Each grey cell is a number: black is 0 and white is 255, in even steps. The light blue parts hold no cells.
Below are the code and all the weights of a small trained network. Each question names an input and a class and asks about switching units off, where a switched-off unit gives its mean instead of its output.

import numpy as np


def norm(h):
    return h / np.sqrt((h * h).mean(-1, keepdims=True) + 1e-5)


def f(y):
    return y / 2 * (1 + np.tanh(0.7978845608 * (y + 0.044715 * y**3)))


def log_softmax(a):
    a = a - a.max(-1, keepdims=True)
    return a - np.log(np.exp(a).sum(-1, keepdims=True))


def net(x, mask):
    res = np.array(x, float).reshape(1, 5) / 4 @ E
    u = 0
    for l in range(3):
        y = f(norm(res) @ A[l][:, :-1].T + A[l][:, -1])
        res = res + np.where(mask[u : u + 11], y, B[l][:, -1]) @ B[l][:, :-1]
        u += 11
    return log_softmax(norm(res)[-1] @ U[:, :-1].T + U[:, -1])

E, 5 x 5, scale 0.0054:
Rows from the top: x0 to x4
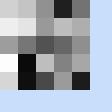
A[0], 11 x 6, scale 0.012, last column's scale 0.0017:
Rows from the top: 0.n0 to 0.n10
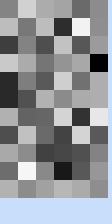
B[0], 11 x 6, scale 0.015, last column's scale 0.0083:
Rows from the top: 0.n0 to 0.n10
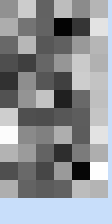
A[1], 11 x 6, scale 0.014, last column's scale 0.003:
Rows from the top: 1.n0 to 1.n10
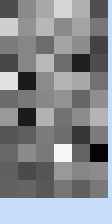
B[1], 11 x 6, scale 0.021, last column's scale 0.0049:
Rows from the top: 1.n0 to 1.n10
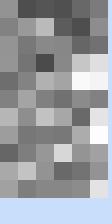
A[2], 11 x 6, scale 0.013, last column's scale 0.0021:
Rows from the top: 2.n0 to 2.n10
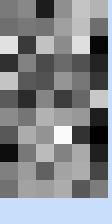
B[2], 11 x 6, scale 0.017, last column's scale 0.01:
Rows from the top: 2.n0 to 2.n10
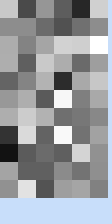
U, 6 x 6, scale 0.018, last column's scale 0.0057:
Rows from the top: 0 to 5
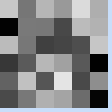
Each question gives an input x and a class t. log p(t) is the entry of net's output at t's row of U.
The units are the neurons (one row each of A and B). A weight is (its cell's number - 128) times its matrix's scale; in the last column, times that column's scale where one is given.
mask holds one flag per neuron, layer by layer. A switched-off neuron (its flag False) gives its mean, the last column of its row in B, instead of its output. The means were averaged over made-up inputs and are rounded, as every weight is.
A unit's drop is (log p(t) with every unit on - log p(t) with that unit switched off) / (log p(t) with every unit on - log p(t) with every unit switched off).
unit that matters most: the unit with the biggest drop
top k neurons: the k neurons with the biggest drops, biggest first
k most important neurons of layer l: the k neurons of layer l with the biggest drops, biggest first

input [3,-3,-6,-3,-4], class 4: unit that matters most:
0.n1
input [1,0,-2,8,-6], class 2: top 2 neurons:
[0.n1; 1.n4]
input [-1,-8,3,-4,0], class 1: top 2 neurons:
[0.n4; 0.n6]
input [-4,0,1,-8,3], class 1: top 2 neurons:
[0.n4; 0.n7]
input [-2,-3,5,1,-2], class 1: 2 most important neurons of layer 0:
[0.n9; 0.n6]
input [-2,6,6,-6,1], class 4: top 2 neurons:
[0.n1; 0.n0]
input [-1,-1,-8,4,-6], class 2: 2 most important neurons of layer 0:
[0.n1; 0.n3]
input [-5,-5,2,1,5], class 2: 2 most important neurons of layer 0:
[0.n2; 0.n4]
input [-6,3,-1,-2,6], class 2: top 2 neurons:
[0.n2; 0.n4]
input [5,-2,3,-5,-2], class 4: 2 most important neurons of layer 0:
[0.n1; 0.n7]
